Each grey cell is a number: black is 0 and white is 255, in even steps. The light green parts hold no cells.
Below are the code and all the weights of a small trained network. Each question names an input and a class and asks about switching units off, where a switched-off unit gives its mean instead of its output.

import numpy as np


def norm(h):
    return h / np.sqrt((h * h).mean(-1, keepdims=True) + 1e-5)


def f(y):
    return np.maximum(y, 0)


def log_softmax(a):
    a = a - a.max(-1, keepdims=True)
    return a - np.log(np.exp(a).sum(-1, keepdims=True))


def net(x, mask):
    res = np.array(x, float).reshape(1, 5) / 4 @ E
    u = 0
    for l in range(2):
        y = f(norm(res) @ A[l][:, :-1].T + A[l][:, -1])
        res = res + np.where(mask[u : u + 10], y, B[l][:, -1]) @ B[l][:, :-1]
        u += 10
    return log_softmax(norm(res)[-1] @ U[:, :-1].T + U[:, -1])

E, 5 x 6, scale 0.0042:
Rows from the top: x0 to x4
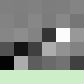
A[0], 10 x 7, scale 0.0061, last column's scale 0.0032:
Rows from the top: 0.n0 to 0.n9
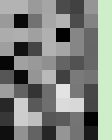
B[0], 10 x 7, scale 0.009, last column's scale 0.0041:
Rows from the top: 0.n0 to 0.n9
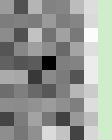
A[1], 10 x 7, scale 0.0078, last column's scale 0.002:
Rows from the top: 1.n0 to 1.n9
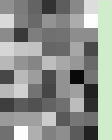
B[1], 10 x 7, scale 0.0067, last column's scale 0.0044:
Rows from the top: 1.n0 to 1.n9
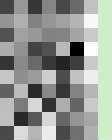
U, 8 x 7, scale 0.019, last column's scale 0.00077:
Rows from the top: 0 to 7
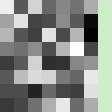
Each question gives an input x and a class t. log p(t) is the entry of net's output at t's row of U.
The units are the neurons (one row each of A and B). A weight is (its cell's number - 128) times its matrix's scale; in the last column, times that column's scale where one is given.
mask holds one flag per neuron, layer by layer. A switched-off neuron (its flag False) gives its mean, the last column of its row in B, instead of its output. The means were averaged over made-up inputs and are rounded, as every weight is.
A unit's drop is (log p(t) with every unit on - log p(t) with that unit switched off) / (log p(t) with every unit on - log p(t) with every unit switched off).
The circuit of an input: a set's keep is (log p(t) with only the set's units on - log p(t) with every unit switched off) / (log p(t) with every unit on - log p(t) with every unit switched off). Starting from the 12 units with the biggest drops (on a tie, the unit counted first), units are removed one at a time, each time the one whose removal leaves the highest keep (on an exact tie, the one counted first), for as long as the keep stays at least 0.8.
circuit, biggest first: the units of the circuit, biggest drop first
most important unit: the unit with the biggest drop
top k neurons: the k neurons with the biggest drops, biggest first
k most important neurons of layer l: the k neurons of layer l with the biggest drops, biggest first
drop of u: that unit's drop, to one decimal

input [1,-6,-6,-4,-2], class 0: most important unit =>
0.n2
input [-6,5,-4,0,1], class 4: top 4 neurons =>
[0.n4, 0.n0, 0.n2, 1.n3]
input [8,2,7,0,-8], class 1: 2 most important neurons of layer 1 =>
[1.n3, 1.n6]
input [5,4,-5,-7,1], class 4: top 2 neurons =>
[0.n8, 0.n9]
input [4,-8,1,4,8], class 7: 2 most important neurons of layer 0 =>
[0.n9, 0.n7]
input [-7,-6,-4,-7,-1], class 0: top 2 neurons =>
[0.n4, 1.n3]
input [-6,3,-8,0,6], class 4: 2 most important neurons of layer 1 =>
[1.n3, 1.n7]
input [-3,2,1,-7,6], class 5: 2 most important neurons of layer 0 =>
[0.n9, 0.n6]
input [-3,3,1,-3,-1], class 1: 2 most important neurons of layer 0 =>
[0.n9, 0.n2]
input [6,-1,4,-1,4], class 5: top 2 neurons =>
[0.n9, 1.n5]
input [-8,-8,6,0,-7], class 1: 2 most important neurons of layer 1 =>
[1.n3, 1.n6]
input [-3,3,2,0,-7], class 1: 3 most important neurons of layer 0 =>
[0.n2, 0.n0, 0.n4]
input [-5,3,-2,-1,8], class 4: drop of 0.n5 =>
0.2
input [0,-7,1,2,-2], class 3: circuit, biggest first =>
[0.n6]
